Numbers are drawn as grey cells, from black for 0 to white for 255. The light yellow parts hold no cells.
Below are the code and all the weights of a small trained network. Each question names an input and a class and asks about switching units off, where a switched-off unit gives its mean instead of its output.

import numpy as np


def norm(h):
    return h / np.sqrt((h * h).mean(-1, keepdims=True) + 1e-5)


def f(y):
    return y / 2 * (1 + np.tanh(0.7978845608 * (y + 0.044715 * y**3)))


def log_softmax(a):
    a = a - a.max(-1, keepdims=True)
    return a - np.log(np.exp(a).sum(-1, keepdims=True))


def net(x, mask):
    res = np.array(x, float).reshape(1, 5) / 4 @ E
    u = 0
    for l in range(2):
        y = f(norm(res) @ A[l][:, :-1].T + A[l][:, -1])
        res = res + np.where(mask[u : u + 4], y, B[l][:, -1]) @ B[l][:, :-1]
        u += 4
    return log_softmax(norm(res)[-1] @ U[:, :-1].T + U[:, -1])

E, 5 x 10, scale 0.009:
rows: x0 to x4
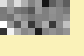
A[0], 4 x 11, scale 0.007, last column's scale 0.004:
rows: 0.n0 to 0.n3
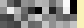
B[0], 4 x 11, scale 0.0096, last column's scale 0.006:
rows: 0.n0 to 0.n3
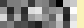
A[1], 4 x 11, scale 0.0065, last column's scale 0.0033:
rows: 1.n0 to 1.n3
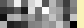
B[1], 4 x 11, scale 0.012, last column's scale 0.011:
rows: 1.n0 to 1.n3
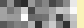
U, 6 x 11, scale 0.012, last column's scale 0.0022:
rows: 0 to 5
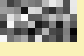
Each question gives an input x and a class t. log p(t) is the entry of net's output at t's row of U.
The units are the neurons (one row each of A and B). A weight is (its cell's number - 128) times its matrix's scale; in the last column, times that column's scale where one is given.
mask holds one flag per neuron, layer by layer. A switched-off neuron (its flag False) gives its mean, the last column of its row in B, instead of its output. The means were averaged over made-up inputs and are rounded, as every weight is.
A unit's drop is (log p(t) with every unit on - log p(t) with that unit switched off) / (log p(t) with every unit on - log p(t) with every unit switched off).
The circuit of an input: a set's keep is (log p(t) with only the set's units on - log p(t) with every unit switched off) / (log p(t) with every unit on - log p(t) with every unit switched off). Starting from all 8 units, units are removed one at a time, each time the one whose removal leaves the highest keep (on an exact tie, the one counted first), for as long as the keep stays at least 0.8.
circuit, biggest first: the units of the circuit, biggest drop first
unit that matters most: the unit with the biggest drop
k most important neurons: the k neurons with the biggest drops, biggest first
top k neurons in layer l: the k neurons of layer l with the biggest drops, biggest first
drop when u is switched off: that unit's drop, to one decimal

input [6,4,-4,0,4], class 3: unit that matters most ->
0.n2
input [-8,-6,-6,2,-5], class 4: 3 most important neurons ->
[0.n0; 0.n1; 0.n2]
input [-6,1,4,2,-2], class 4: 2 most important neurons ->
[0.n0; 0.n1]
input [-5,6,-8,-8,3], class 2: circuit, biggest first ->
[1.n2; 1.n1]
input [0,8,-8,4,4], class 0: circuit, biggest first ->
[0.n1; 1.n1]
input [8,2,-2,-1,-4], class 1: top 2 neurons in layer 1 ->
[1.n1; 1.n2]
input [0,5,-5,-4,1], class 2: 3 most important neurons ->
[0.n1; 1.n1; 1.n2]
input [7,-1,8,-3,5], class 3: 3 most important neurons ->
[1.n1; 1.n0; 0.n3]
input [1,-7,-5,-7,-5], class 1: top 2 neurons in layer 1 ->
[1.n0; 1.n2]
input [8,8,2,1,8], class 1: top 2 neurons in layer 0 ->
[0.n1; 0.n3]
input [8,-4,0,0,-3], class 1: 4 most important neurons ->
[1.n1; 1.n2; 0.n0; 0.n3]
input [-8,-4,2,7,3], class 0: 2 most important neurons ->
[0.n1; 1.n0]
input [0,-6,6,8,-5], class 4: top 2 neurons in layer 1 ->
[1.n1; 1.n2]
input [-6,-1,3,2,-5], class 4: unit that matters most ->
0.n0
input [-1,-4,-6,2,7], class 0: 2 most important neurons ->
[0.n1; 1.n1]
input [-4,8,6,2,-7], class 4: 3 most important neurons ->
[0.n0; 0.n1; 1.n1]
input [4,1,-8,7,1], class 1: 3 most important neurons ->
[0.n1; 1.n1; 1.n2]
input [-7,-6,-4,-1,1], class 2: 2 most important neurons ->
[0.n1; 1.n1]
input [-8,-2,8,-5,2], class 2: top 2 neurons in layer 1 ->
[1.n2; 1.n1]
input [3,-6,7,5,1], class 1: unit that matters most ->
0.n1
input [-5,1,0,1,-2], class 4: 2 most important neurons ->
[0.n0; 0.n1]
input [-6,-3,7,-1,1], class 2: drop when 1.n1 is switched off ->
0.2
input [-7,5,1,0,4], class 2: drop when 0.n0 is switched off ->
-0.1
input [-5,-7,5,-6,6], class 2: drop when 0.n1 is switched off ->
0.0
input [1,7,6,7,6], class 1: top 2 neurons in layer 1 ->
[1.n0; 1.n2]
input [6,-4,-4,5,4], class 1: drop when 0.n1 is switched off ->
0.1
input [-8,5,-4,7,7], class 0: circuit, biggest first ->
[0.n1]
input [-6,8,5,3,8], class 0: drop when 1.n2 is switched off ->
-0.1
